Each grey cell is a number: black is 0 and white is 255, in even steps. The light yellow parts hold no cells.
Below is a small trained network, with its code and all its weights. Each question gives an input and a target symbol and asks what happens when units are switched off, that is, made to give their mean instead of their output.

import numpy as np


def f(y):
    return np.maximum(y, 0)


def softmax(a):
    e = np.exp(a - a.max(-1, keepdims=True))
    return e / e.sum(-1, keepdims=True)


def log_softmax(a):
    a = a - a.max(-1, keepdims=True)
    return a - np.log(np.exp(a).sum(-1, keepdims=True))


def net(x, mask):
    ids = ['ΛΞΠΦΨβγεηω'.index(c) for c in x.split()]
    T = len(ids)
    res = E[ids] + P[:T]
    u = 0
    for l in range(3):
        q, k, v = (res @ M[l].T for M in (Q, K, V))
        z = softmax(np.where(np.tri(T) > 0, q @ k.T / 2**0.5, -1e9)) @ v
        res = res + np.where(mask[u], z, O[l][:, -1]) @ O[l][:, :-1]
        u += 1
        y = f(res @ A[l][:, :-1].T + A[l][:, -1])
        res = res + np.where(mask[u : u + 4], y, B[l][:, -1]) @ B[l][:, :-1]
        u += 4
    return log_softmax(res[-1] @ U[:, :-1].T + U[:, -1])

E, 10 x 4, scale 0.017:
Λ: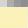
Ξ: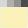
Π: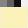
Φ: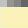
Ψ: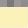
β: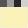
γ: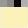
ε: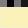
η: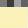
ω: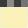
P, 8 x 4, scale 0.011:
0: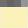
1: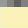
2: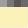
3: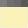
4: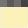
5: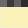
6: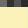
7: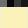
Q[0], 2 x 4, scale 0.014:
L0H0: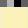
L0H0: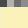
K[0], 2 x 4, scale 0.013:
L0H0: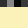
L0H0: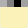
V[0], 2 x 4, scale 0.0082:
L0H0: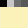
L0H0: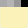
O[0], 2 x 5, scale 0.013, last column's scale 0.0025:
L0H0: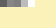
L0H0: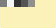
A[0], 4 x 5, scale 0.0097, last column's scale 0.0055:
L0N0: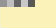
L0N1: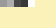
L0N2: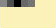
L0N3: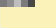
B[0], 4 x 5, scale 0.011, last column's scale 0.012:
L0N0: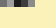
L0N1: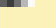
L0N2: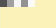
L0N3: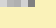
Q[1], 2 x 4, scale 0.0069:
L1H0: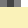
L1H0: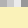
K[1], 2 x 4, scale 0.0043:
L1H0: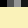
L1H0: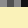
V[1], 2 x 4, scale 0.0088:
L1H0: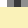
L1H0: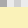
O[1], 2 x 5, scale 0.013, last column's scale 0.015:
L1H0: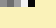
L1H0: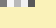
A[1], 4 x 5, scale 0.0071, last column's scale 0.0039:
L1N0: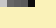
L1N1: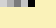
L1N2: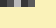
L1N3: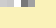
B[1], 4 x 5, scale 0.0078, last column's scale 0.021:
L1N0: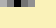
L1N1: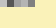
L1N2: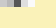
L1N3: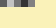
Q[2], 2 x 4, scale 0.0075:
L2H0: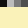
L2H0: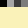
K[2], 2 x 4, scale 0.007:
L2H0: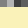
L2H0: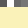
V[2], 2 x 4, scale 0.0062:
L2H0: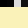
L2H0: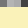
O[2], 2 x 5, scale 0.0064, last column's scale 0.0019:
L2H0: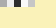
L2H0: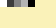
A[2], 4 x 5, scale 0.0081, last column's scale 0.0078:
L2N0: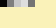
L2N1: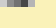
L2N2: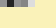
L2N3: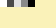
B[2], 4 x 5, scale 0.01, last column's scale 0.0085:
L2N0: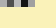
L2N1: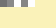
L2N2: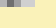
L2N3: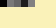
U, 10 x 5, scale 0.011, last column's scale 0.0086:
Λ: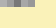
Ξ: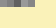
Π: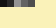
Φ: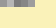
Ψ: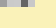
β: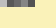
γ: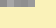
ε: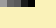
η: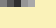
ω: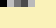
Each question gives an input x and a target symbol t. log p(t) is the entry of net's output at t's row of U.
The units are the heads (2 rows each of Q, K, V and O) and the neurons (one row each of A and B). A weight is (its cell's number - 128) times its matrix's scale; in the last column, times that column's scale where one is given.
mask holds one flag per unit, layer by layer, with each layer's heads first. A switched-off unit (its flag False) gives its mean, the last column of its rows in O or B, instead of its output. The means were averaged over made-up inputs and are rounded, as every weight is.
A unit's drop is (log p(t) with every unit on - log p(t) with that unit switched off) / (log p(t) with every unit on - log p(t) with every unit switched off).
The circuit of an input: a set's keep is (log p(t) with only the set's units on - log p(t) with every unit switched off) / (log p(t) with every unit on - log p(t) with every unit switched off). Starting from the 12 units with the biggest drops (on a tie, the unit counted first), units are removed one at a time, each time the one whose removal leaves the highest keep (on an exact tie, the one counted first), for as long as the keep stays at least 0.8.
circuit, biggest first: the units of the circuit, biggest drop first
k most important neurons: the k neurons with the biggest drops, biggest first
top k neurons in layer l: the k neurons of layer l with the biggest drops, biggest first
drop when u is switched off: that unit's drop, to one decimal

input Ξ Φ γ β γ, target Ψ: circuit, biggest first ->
L0N2; L1H0
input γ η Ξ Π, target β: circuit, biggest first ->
L0H0; L2N2
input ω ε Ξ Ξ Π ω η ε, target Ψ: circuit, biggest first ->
L1N2; L0N2
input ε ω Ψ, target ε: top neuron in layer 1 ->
L1N2
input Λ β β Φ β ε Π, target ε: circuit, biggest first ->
L1H0; L0N2
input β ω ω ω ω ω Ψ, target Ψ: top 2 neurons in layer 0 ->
L0N1; L0N0
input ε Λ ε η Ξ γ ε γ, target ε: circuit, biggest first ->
L1H0; L0N2
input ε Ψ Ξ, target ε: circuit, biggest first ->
L0N1; L1H0
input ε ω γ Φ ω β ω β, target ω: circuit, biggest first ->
L1H0; L0N2
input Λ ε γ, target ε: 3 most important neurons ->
L0N2; L0N1; L1N0
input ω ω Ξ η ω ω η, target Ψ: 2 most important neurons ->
L2N1; L1N2
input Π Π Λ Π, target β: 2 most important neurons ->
L2N0; L2N1
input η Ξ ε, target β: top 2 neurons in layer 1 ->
L1N2; L1N0
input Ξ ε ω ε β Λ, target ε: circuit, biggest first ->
L1H0
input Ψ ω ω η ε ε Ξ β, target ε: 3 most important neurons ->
L0N2; L0N1; L1N2
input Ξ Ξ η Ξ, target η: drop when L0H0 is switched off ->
0.2
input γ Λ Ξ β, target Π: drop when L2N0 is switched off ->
0.2
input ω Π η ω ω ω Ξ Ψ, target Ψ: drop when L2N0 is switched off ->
-0.1
